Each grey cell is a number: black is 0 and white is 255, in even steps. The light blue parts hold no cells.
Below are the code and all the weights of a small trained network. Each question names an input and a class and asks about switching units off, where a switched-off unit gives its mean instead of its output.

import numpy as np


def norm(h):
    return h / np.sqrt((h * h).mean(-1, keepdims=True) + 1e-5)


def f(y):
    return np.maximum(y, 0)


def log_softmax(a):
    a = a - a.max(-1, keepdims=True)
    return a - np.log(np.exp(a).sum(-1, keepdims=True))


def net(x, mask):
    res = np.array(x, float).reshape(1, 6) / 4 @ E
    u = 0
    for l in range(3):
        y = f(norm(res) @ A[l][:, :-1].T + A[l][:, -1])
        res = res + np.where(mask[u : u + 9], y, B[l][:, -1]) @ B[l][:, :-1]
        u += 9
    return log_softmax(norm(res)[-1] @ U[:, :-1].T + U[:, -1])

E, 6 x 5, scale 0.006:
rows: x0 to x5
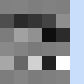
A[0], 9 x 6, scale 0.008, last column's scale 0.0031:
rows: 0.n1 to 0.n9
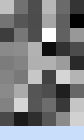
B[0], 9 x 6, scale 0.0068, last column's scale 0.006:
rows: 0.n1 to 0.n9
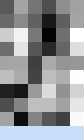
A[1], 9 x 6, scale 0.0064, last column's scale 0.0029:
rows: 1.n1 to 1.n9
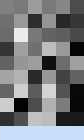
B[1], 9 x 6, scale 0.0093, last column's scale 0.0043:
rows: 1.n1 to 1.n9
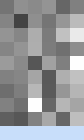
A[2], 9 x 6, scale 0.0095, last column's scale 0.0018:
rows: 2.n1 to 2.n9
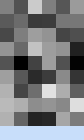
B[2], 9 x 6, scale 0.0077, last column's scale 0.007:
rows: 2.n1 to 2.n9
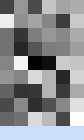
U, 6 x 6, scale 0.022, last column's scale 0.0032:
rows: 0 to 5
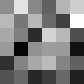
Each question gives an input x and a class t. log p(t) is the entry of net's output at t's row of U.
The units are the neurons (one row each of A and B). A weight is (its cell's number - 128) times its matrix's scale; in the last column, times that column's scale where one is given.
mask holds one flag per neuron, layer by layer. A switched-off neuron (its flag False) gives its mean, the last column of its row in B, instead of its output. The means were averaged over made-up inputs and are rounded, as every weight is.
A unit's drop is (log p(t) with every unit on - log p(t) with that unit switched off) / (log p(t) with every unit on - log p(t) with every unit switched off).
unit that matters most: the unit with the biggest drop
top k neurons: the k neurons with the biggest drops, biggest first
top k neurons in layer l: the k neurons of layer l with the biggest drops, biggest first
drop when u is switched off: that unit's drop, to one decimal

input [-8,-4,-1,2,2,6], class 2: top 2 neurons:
(0.n3, 0.n4)
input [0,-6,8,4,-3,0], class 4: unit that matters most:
0.n7
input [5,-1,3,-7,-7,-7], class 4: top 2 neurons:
(0.n7, 0.n9)
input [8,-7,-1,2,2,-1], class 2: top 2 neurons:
(0.n3, 0.n4)
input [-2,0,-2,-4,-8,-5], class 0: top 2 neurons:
(0.n3, 0.n9)
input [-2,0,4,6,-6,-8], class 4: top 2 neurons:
(0.n8, 0.n9)
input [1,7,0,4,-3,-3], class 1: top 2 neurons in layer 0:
(0.n3, 0.n2)
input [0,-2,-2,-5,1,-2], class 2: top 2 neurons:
(0.n4, 0.n3)
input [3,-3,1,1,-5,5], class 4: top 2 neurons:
(0.n7, 0.n8)
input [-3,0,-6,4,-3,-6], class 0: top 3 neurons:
(0.n3, 0.n9, 1.n3)
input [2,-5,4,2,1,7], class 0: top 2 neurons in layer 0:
(0.n4, 0.n9)
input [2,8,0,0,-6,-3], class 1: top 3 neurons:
(0.n3, 2.n2, 2.n6)
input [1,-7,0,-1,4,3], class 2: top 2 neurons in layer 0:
(0.n3, 0.n4)
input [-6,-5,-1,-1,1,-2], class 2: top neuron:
(0.n3)
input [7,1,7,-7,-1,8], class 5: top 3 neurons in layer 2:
(2.n5, 2.n9, 2.n6)
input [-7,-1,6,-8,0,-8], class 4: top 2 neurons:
(0.n7, 0.n3)
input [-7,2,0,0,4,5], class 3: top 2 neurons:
(0.n3, 1.n8)
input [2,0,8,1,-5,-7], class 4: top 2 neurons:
(0.n8, 0.n9)
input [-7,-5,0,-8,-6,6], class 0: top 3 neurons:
(0.n3, 0.n9, 2.n9)
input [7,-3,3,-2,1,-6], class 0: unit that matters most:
0.n4
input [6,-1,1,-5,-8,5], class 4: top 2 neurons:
(0.n7, 0.n8)
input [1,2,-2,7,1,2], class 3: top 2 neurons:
(1.n8, 0.n3)
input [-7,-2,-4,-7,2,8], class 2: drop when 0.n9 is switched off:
0.1
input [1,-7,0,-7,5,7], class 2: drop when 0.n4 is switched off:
0.2
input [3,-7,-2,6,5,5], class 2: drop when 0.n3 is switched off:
0.2
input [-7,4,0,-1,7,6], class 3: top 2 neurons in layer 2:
(2.n2, 2.n7)
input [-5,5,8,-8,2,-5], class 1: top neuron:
(0.n4)
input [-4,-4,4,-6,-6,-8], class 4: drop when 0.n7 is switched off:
0.1
